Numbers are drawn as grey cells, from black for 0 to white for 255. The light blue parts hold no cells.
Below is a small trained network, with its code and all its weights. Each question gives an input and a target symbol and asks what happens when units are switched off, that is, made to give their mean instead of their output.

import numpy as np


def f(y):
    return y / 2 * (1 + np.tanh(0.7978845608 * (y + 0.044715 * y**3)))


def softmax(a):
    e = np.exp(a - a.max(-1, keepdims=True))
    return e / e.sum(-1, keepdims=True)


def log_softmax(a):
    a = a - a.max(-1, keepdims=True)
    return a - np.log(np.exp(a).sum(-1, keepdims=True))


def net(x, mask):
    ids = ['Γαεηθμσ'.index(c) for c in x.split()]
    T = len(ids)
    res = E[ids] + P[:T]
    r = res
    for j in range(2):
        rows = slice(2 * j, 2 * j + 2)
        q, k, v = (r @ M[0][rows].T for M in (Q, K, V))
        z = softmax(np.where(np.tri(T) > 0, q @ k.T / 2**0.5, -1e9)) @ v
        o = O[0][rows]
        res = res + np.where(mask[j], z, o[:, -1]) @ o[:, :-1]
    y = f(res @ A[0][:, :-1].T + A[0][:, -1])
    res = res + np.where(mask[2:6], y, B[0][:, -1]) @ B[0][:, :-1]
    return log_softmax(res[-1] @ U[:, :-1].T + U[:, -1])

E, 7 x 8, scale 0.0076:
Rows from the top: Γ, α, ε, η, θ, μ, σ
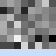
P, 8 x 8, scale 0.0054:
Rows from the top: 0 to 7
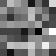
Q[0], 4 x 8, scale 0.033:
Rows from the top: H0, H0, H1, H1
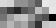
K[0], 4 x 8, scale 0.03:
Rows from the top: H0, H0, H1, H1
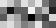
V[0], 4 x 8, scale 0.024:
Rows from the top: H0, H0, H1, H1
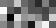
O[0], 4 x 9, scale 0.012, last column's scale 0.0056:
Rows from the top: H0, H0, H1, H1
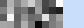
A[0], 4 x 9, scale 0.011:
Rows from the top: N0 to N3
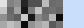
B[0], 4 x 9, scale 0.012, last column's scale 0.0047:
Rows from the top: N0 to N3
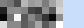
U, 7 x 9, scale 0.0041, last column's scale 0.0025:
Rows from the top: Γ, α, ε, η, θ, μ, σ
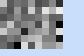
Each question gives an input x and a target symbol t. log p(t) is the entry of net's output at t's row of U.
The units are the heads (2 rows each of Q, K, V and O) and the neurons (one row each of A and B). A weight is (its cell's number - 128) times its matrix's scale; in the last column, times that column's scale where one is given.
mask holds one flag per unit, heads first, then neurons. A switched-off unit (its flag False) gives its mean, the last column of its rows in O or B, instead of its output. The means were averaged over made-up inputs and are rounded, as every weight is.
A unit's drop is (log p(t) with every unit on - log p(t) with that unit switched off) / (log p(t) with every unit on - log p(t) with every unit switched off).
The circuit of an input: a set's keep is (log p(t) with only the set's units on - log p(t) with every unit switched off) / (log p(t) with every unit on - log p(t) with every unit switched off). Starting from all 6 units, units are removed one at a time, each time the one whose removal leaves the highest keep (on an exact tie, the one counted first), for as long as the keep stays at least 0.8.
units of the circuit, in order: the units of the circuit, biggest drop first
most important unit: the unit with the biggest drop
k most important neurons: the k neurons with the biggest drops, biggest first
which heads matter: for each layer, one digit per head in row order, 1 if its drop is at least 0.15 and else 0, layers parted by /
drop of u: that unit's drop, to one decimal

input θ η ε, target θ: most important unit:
H1
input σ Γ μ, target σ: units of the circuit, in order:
H0, N0
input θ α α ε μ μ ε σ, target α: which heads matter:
10
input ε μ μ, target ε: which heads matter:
11
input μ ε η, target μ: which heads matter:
10
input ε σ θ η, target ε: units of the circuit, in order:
H1, N1
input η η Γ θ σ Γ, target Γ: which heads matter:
01
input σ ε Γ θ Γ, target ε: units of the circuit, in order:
H1, N1, H0
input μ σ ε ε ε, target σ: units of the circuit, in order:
N0, H0
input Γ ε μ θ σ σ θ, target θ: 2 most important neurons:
N3, N0
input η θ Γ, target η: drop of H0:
0.1
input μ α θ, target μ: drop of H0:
1.0
